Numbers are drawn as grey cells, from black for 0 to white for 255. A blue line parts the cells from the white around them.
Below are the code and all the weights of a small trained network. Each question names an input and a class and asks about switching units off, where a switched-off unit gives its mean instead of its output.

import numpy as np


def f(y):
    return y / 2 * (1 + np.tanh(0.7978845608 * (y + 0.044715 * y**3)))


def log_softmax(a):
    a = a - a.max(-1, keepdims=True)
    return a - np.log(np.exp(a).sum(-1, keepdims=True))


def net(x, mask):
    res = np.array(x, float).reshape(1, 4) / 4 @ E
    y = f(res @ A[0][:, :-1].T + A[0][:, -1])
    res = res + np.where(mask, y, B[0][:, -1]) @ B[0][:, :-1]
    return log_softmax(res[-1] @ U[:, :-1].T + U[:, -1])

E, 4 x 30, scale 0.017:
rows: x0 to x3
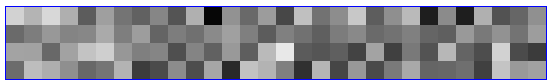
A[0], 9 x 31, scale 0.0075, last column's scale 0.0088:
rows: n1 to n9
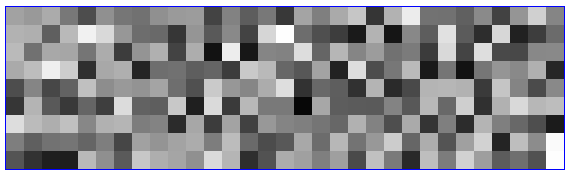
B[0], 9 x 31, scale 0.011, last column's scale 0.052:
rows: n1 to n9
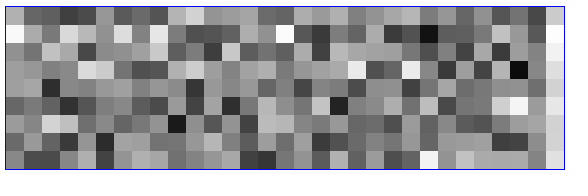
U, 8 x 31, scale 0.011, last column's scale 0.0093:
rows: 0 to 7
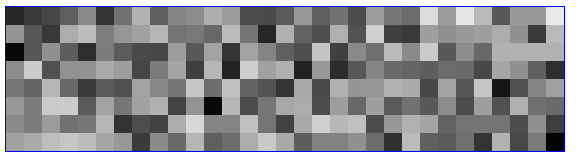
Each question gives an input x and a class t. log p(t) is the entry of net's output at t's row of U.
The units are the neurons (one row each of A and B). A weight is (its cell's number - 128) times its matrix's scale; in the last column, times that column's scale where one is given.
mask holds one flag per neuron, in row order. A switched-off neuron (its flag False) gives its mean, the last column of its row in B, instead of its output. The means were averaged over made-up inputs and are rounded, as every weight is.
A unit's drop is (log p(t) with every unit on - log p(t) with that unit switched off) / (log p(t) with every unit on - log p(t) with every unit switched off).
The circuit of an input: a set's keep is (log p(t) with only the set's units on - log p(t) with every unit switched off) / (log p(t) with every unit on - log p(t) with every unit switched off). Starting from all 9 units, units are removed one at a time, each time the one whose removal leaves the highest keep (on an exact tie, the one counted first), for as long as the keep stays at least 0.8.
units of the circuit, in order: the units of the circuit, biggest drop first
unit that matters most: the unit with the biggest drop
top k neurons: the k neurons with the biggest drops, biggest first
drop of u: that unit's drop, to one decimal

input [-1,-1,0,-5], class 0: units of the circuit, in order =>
[n2]
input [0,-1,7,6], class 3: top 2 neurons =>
[n5, n3]
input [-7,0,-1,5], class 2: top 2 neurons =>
[n2, n6]
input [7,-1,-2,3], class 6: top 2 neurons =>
[n2, n4]
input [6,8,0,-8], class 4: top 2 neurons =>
[n2, n8]
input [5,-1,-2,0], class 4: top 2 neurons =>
[n2, n6]
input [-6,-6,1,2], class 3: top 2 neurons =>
[n6, n5]
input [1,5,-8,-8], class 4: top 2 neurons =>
[n3, n6]
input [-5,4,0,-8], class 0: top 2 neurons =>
[n2, n8]
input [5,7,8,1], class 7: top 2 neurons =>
[n4, n2]
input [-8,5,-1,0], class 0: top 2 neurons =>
[n9, n2]
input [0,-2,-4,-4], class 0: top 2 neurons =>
[n2, n9]
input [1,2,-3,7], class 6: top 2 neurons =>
[n4, n2]
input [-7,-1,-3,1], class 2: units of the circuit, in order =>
[n6]
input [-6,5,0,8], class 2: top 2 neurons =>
[n2, n6]
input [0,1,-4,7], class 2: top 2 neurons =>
[n6, n2]
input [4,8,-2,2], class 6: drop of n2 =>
0.5
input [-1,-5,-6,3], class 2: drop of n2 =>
0.3
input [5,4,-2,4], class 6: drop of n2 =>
0.5
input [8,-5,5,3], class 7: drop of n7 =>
0.0
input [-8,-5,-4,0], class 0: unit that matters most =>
n9
